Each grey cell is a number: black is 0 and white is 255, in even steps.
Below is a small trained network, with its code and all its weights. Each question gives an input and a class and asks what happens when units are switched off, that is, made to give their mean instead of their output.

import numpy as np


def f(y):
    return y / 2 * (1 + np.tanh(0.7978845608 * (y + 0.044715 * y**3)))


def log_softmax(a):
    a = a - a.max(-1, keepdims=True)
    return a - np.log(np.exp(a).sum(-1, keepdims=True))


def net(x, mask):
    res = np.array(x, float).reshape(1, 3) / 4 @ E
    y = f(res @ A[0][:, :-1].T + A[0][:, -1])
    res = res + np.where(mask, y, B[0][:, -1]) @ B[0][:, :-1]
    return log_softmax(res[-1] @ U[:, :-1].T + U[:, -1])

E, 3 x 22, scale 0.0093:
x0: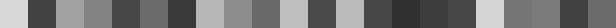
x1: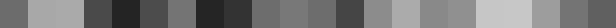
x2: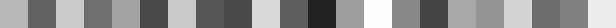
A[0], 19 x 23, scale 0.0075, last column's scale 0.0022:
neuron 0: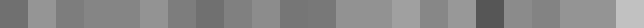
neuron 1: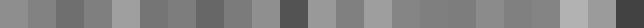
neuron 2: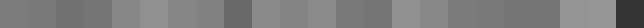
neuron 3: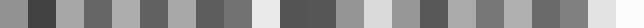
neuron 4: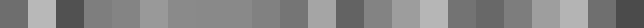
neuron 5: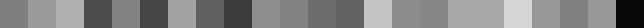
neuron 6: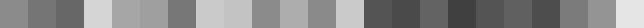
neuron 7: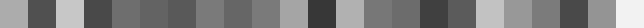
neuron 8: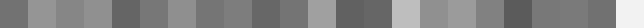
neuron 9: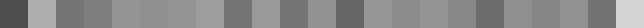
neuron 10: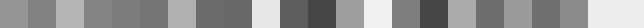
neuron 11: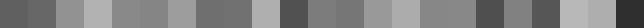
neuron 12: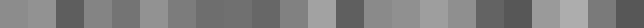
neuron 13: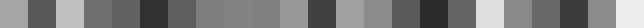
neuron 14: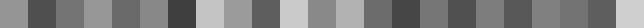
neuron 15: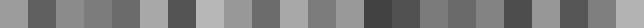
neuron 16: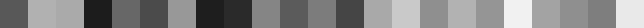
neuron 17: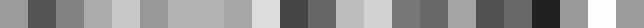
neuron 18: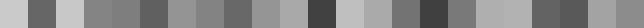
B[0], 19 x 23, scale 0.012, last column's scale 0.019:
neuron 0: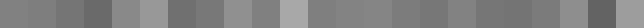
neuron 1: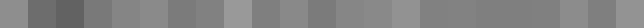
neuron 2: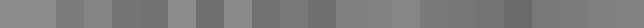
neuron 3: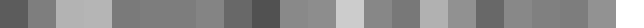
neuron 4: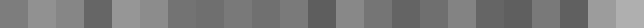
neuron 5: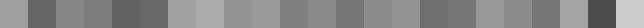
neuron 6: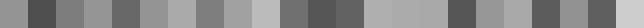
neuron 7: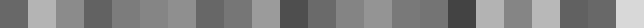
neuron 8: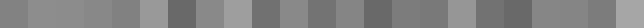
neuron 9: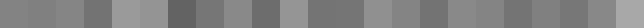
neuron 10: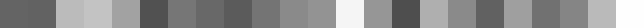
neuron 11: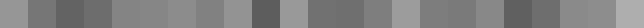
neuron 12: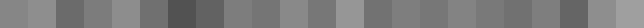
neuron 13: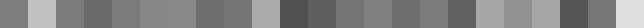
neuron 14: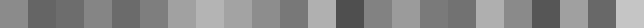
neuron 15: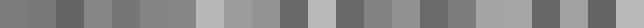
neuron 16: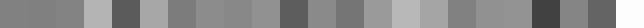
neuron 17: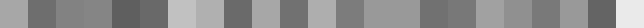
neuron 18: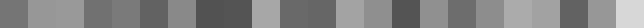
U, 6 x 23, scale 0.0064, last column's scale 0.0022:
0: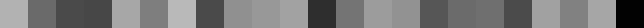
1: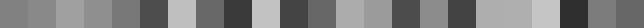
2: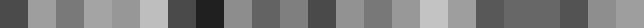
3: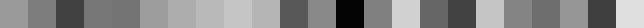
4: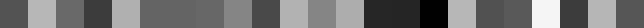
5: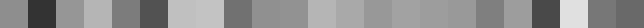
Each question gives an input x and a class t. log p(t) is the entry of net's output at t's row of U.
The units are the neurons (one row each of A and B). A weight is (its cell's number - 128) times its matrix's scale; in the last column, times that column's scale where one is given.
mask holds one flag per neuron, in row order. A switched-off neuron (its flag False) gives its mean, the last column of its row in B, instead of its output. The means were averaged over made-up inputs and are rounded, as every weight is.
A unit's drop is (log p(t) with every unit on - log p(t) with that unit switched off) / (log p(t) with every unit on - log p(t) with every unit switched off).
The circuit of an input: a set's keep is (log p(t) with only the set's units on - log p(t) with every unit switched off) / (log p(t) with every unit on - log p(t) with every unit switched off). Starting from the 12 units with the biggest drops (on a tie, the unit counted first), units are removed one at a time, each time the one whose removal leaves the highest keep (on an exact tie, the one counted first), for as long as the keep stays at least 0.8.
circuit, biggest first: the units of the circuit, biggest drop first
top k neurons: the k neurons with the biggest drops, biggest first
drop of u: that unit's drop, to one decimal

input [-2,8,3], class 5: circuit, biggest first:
[neuron 16]
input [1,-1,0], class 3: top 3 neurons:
[neuron 10; neuron 3; neuron 18]
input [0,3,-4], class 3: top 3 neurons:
[neuron 10; neuron 3; neuron 18]
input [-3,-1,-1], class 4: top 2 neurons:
[neuron 16; neuron 6]
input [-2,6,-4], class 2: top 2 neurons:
[neuron 17; neuron 14]
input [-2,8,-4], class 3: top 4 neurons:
[neuron 10; neuron 3; neuron 16; neuron 18]
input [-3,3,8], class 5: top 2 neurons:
[neuron 16; neuron 5]
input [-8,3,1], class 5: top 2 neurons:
[neuron 5; neuron 13]
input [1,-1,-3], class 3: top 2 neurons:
[neuron 10; neuron 3]
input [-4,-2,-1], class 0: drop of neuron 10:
0.2
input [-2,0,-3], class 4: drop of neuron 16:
0.3
